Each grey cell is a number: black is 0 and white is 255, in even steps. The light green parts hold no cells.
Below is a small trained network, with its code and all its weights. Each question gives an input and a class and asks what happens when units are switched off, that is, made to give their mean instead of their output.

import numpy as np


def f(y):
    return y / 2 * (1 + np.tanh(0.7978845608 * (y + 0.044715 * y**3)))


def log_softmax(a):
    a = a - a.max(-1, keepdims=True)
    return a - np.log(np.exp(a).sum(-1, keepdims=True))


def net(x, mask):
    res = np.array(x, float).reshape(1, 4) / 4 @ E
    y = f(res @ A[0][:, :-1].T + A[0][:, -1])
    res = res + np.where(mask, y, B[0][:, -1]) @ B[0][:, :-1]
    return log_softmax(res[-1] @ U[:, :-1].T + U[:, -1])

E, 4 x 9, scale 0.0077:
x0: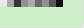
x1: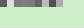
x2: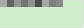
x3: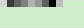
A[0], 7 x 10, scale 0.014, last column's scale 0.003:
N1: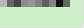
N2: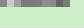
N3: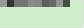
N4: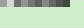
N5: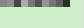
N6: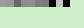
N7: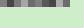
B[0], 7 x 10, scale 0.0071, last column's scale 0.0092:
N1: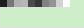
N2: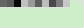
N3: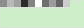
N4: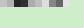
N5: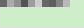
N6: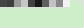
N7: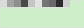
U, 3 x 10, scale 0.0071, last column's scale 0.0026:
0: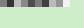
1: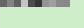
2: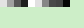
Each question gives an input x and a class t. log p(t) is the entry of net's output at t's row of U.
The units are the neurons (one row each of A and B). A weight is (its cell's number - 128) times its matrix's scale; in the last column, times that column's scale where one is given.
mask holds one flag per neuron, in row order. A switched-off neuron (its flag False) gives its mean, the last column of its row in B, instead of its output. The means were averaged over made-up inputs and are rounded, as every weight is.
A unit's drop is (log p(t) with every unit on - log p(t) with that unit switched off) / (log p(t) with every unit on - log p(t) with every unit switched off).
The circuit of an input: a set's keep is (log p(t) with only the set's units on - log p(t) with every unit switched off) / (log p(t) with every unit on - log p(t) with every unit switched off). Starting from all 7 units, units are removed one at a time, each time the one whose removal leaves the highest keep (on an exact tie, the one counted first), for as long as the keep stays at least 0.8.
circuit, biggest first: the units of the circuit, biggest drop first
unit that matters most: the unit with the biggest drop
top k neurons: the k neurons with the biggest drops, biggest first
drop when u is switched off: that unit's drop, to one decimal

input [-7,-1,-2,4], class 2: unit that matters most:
N7
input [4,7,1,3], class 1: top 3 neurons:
(N6, N7, N3)
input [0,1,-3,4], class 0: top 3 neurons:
(N6, N4, N2)
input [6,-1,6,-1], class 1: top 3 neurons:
(N1, N7, N3)
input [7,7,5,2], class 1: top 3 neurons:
(N6, N7, N1)
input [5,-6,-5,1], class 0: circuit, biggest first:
(N1, N2)
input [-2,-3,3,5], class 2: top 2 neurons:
(N7, N1)
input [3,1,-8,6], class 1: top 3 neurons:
(N6, N1, N5)
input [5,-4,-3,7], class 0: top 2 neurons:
(N1, N6)
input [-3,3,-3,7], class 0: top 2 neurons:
(N6, N4)
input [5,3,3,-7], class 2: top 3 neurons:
(N4, N6, N5)
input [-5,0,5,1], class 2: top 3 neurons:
(N6, N1, N7)
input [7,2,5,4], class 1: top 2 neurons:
(N1, N6)
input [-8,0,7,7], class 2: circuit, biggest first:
(N7)
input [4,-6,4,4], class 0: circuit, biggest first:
(N1, N3)
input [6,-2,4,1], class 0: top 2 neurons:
(N1, N2)
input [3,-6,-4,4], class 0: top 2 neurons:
(N1, N4)
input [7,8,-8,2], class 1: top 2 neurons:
(N6, N7)
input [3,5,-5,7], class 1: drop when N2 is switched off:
-0.2
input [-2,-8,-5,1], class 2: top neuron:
(N6)
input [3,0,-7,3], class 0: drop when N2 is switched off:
0.3
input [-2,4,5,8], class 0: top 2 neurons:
(N6, N4)
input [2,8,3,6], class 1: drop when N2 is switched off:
-0.1
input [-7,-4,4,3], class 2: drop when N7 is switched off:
0.1
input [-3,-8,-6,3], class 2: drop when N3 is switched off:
0.0
